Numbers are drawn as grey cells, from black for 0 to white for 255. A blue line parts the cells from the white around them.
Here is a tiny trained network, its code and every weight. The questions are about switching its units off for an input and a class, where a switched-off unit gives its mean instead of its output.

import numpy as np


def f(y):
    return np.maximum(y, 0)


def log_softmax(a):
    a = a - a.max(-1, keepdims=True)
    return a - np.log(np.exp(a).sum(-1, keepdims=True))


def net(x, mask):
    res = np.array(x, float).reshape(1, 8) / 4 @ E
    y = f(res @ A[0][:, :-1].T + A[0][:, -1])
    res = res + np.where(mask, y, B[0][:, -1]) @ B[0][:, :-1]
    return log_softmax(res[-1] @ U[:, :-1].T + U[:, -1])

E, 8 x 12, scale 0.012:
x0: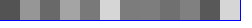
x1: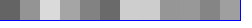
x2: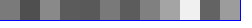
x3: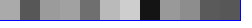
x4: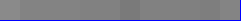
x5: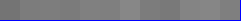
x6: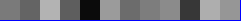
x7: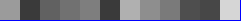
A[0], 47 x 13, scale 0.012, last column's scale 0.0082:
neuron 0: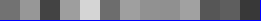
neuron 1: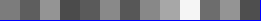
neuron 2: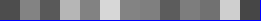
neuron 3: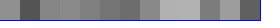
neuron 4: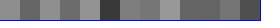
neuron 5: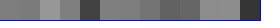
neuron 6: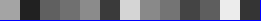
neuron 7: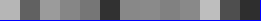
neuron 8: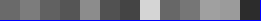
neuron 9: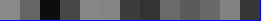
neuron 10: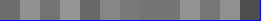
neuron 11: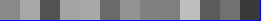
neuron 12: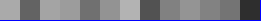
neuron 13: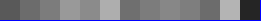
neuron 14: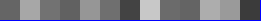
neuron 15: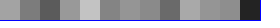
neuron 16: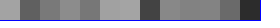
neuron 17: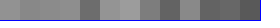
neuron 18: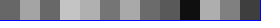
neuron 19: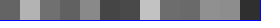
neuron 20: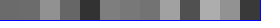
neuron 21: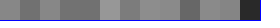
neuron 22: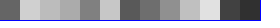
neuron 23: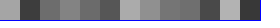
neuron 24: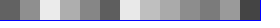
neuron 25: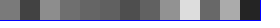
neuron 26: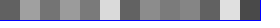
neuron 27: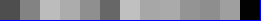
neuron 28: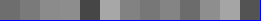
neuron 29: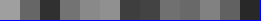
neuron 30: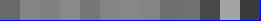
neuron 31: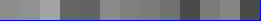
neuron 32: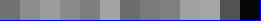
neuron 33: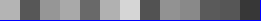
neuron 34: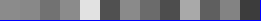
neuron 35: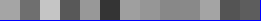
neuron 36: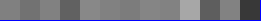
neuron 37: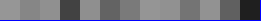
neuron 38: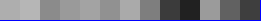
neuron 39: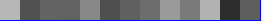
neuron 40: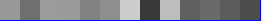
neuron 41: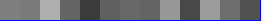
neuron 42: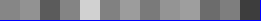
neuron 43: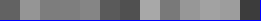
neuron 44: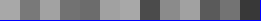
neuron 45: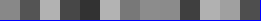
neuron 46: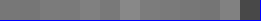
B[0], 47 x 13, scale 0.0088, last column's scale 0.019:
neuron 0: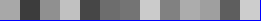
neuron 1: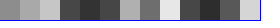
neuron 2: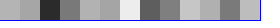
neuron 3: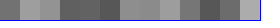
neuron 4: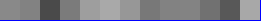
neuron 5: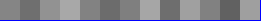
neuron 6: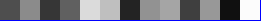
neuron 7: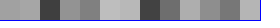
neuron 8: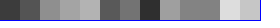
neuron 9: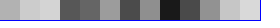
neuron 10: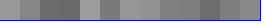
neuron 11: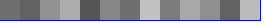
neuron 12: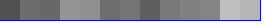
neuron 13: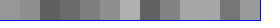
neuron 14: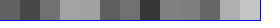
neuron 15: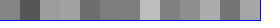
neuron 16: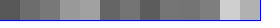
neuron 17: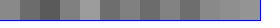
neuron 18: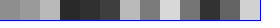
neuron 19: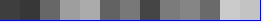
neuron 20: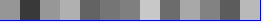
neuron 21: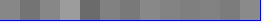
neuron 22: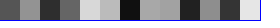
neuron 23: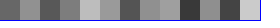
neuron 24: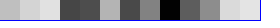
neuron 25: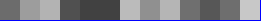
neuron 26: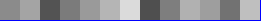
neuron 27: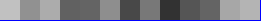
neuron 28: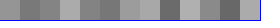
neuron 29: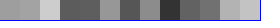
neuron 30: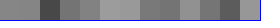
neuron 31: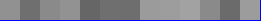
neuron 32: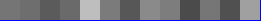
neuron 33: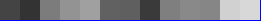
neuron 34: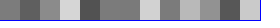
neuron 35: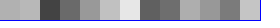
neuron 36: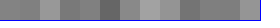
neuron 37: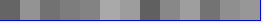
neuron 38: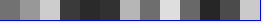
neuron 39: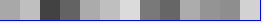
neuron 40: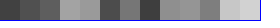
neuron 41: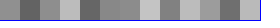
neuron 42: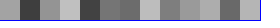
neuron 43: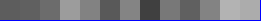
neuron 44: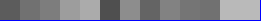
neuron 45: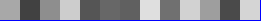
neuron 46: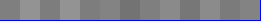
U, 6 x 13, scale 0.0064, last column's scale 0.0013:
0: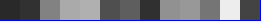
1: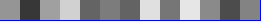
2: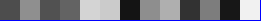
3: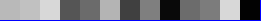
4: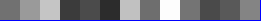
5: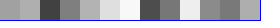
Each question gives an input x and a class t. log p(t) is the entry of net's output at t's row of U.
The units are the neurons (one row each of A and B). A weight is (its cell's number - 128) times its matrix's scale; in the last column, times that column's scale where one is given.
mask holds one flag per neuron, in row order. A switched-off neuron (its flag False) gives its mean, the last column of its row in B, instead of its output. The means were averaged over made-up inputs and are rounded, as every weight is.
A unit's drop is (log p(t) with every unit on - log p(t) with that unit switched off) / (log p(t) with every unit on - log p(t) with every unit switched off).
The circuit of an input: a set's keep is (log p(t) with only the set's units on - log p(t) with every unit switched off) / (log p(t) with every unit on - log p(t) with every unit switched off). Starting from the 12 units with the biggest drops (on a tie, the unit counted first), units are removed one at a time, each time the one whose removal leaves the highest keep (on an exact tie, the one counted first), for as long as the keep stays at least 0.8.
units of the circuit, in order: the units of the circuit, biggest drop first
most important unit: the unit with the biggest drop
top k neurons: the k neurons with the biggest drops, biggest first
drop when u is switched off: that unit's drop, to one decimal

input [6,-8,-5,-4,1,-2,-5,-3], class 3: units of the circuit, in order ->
[neuron 9]
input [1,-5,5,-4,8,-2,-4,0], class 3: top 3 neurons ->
[neuron 9; neuron 38; neuron 18]
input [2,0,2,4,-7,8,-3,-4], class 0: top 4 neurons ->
[neuron 6; neuron 23; neuron 33; neuron 44]
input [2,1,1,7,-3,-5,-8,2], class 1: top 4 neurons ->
[neuron 0; neuron 34; neuron 42; neuron 11]
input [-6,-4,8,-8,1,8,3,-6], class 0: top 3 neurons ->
[neuron 8; neuron 19; neuron 14]
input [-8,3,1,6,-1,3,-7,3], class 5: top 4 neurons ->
[neuron 35; neuron 7; neuron 39; neuron 45]
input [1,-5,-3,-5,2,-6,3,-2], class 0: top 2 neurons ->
[neuron 24; neuron 14]
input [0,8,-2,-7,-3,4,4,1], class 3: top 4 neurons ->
[neuron 24; neuron 27; neuron 40; neuron 33]
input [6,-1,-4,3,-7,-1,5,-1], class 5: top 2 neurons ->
[neuron 2; neuron 26]
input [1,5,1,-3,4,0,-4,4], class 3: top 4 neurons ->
[neuron 24; neuron 22; neuron 27; neuron 45]
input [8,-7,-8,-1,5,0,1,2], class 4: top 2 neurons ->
[neuron 18; neuron 38]
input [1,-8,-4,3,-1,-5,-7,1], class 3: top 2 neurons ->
[neuron 9; neuron 29]
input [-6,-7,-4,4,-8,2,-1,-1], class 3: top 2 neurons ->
[neuron 9; neuron 29]
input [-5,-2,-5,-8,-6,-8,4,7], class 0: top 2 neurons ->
[neuron 8; neuron 19]
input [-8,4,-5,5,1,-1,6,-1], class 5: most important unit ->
neuron 35
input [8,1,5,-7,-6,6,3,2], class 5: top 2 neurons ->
[neuron 26; neuron 2]
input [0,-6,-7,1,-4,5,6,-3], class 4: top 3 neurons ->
[neuron 38; neuron 18; neuron 24]
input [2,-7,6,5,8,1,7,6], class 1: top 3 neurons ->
[neuron 45; neuron 24; neuron 20]
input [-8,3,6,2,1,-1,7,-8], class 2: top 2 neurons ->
[neuron 22; neuron 32]
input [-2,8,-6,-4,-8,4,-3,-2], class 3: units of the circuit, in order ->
[neuron 24]
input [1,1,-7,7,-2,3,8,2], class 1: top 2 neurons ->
[neuron 45; neuron 20]
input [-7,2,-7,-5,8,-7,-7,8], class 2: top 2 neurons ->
[neuron 6; neuron 23]
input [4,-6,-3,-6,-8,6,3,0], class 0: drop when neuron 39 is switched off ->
0.1
